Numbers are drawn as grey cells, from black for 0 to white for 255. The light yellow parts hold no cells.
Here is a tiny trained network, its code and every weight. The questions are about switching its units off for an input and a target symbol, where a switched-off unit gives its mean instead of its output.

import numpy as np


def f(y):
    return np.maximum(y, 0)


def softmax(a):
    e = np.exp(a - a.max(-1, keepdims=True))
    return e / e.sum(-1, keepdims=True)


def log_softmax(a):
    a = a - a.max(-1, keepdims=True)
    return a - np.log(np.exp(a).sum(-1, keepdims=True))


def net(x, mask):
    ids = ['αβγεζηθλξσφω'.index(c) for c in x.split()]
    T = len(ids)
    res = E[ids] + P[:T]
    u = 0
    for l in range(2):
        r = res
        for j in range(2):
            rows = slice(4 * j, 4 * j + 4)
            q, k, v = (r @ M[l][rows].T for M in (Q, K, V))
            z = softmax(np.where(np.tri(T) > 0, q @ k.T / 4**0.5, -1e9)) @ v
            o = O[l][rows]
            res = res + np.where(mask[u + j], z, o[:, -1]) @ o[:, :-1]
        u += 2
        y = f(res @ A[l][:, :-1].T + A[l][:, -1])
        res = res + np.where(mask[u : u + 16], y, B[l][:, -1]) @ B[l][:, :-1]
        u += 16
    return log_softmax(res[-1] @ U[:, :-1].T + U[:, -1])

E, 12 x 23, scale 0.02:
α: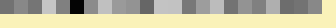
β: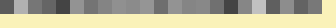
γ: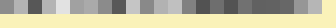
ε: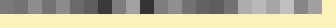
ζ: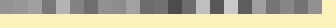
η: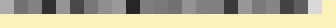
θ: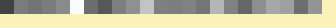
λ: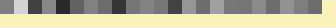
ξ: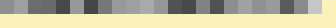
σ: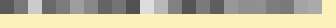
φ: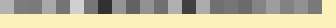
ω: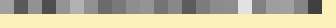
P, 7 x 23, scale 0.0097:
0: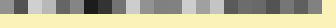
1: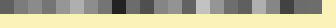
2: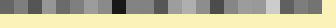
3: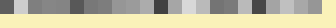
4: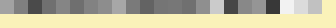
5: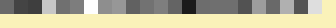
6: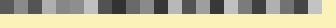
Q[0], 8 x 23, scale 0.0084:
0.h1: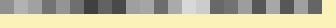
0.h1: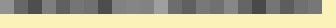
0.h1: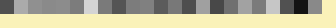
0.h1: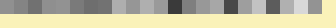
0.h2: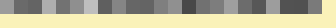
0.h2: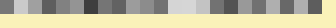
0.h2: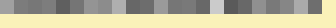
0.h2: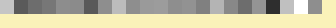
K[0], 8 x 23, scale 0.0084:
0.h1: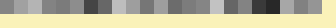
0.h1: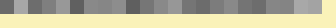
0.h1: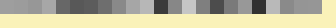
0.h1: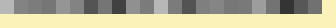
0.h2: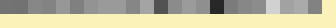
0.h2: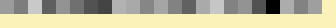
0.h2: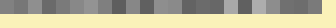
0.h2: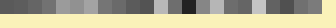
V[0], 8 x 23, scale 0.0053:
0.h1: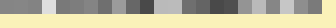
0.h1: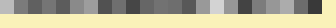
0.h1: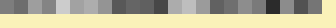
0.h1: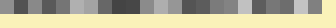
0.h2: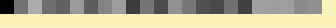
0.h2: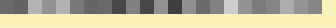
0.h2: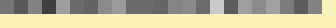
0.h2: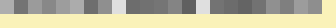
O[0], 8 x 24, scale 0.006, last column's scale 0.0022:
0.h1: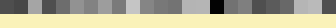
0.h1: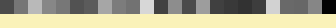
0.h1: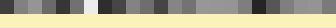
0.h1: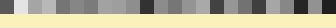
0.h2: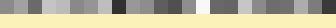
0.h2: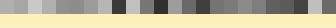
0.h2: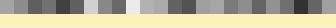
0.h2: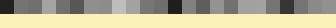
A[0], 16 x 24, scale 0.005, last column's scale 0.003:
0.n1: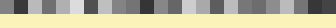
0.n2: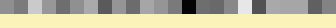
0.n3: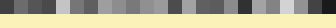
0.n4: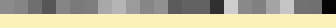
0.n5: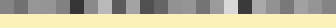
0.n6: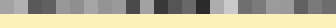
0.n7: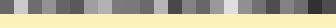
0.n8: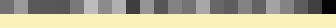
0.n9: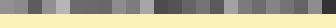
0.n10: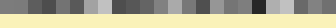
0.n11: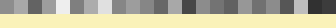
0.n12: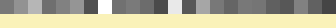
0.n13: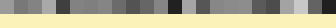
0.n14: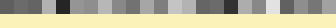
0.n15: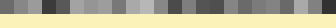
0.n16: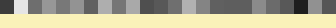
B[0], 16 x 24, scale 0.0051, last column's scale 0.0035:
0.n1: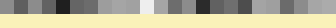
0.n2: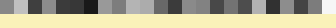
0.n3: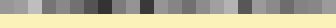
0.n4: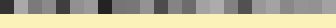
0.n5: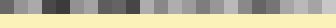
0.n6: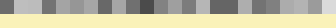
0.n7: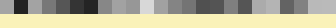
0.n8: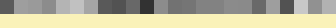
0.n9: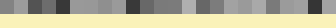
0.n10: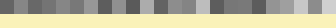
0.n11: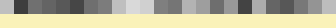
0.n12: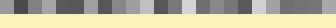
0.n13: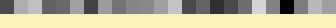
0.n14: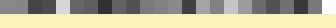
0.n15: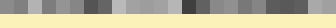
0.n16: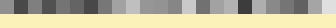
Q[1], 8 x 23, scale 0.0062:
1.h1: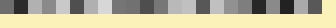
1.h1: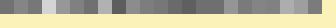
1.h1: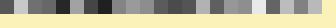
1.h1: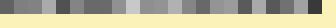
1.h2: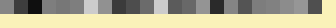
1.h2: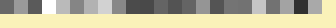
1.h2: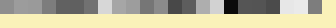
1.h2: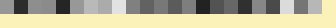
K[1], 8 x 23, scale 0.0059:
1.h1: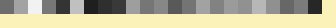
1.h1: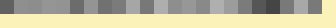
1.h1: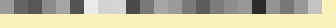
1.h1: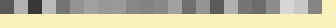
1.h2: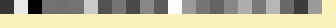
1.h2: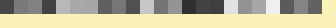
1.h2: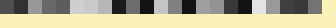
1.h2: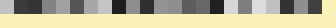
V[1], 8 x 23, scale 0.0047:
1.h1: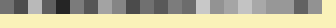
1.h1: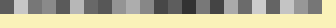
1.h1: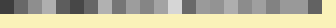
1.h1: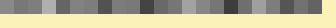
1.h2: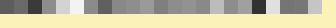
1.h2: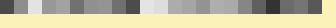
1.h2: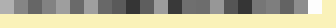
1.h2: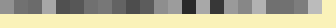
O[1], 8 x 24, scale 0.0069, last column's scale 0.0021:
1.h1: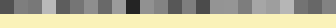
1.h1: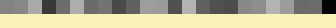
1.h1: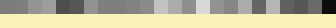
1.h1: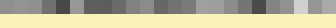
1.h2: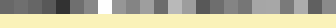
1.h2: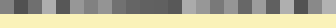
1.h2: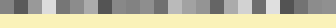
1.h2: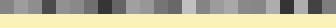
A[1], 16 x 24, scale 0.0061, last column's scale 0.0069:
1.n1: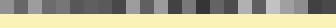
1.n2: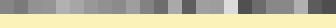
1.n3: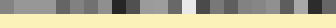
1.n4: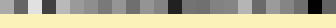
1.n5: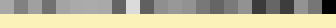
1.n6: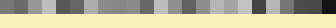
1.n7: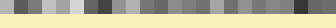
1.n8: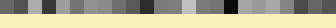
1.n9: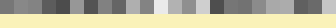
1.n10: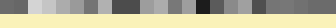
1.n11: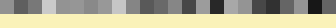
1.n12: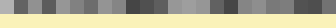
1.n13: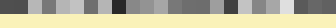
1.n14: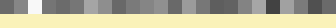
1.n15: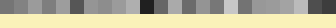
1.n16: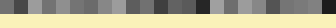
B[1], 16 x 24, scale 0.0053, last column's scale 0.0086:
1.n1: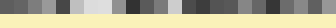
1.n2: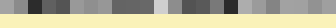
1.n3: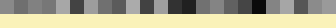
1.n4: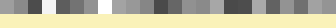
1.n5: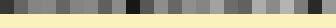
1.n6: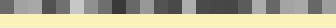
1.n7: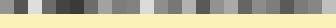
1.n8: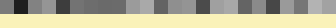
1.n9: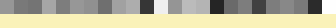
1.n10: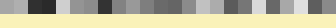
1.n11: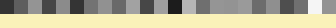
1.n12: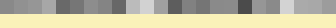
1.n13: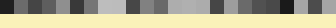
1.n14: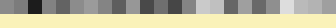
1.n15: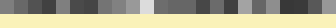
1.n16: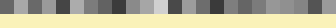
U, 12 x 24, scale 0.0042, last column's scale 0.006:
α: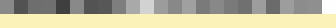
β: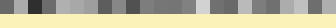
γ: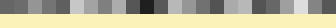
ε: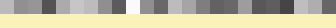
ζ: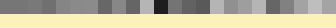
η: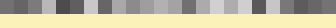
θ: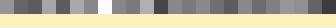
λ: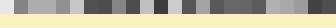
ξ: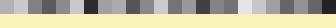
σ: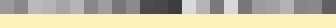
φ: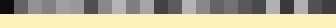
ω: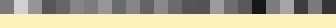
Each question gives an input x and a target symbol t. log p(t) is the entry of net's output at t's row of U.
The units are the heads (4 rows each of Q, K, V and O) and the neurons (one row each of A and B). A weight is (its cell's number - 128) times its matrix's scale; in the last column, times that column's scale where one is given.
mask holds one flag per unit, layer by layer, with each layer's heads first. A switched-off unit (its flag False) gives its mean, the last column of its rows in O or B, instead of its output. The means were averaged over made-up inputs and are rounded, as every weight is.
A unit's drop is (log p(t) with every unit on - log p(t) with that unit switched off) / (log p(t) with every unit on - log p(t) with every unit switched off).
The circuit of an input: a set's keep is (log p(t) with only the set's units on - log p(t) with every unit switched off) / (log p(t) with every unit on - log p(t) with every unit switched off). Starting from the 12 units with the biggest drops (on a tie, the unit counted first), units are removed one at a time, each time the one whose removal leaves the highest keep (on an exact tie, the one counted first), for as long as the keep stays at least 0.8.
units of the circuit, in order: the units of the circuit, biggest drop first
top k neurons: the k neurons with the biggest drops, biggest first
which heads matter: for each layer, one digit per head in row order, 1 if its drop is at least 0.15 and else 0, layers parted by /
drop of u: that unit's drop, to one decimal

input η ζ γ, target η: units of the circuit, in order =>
0.h2, 1.h2
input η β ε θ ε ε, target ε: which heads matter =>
11 / 01
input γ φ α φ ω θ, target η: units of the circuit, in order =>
1.h1
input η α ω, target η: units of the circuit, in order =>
1.h1, 0.h2
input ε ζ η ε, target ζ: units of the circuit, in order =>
1.h1, 1.n9
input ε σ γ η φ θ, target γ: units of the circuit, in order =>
0.h1, 0.h2
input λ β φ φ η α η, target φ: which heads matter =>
11 / 01
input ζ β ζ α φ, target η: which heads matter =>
00 / 10
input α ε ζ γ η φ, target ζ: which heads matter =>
00 / 00
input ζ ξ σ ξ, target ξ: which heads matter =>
10 / 10
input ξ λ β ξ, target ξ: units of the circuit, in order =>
0.h1, 1.h1
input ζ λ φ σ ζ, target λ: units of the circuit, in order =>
0.h2, 0.h1
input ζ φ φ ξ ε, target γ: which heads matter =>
00 / 10
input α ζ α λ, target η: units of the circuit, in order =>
1.h1
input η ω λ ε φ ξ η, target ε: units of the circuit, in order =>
0.h1, 0.h2
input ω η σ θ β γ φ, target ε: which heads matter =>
00 / 10
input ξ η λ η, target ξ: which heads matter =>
10 / 01
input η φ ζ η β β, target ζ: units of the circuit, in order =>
1.n9, 1.h1
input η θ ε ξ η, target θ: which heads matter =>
01 / 01
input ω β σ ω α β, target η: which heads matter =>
00 / 10
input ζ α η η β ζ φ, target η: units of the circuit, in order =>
1.h2, 0.h2
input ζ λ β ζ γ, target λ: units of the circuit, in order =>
0.h2, 0.h1, 1.h2
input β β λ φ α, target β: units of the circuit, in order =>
0.h2, 1.h2
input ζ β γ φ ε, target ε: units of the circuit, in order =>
1.h1
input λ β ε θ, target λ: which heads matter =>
11 / 00
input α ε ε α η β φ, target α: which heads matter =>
11 / 00
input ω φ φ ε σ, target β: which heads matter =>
01 / 10
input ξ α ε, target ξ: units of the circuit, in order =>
0.h1
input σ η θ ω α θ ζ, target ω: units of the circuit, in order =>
1.h2, 0.h1
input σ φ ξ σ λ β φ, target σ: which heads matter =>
11 / 01
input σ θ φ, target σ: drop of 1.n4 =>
0.0
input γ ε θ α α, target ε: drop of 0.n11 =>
0.1
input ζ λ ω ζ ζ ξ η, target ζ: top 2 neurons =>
1.n9, 1.n8
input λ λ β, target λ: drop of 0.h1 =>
0.3
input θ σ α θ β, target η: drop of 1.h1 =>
0.9
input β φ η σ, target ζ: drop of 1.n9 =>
0.5
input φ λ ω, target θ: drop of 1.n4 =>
0.7
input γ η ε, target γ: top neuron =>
1.n7
